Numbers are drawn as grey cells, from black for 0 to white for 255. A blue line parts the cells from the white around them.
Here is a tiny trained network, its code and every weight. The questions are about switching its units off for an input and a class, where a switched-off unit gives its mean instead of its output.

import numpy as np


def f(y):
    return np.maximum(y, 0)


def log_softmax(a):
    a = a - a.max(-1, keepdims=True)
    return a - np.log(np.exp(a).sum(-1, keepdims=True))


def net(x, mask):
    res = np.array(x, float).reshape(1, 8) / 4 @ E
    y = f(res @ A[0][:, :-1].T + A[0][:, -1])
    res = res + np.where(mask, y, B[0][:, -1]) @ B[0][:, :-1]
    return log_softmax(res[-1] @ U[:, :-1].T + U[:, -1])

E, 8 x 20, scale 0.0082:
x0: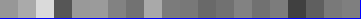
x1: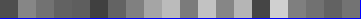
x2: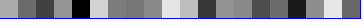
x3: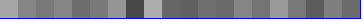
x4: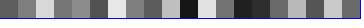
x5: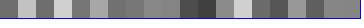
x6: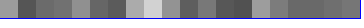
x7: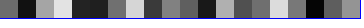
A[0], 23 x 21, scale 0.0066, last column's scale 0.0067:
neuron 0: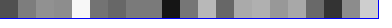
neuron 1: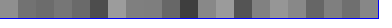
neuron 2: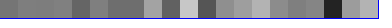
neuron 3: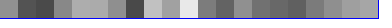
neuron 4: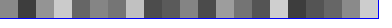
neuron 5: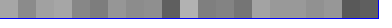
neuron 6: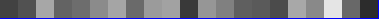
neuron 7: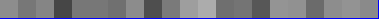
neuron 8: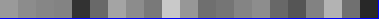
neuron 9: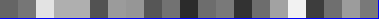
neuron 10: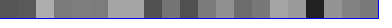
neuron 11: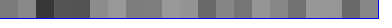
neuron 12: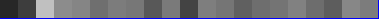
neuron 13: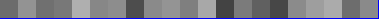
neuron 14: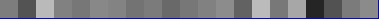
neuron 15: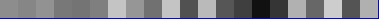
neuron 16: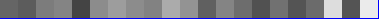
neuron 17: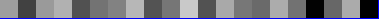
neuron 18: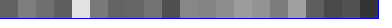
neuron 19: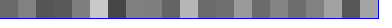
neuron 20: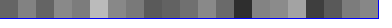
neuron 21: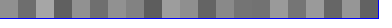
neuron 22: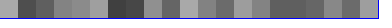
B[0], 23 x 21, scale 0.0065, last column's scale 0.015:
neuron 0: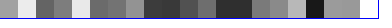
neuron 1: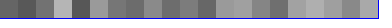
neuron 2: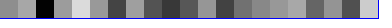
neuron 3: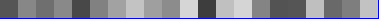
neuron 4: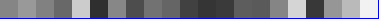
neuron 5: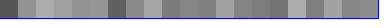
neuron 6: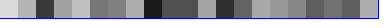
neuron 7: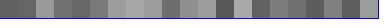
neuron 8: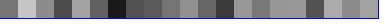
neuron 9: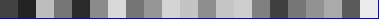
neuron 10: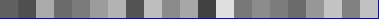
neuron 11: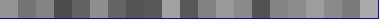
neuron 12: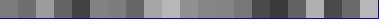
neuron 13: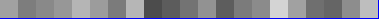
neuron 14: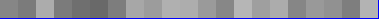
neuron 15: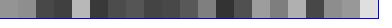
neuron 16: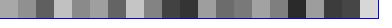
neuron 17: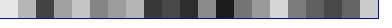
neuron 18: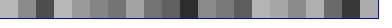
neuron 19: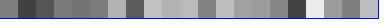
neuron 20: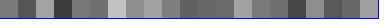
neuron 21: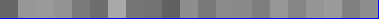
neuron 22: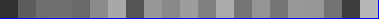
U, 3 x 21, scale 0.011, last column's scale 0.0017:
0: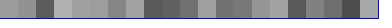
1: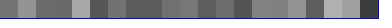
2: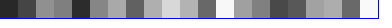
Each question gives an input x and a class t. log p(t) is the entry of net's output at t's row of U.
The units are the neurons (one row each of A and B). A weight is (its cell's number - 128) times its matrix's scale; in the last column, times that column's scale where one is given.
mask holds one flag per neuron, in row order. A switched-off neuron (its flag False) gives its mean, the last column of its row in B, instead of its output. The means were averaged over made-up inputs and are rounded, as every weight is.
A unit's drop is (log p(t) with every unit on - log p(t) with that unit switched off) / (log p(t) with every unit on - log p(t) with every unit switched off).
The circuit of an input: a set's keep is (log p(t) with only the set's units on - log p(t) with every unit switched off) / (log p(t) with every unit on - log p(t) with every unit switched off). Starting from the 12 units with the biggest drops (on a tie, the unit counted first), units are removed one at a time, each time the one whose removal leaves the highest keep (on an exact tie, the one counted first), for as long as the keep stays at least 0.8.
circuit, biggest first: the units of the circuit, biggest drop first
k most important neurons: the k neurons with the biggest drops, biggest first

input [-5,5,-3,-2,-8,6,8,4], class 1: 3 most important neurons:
(neuron 4; neuron 16; neuron 0)
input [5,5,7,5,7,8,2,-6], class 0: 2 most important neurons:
(neuron 16; neuron 4)
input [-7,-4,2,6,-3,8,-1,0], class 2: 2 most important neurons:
(neuron 0; neuron 17)
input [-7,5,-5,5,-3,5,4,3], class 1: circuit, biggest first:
(neuron 16)
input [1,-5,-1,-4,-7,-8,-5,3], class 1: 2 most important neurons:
(neuron 4; neuron 16)
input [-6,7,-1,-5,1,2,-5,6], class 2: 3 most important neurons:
(neuron 9; neuron 0; neuron 10)
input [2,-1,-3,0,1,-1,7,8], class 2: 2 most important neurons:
(neuron 9; neuron 10)
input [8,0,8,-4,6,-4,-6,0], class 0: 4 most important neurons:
(neuron 16; neuron 6; neuron 4; neuron 0)
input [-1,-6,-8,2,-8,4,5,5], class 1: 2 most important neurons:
(neuron 4; neuron 0)
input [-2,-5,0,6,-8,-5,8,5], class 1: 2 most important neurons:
(neuron 4; neuron 16)
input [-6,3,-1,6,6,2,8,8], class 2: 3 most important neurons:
(neuron 9; neuron 10; neuron 0)
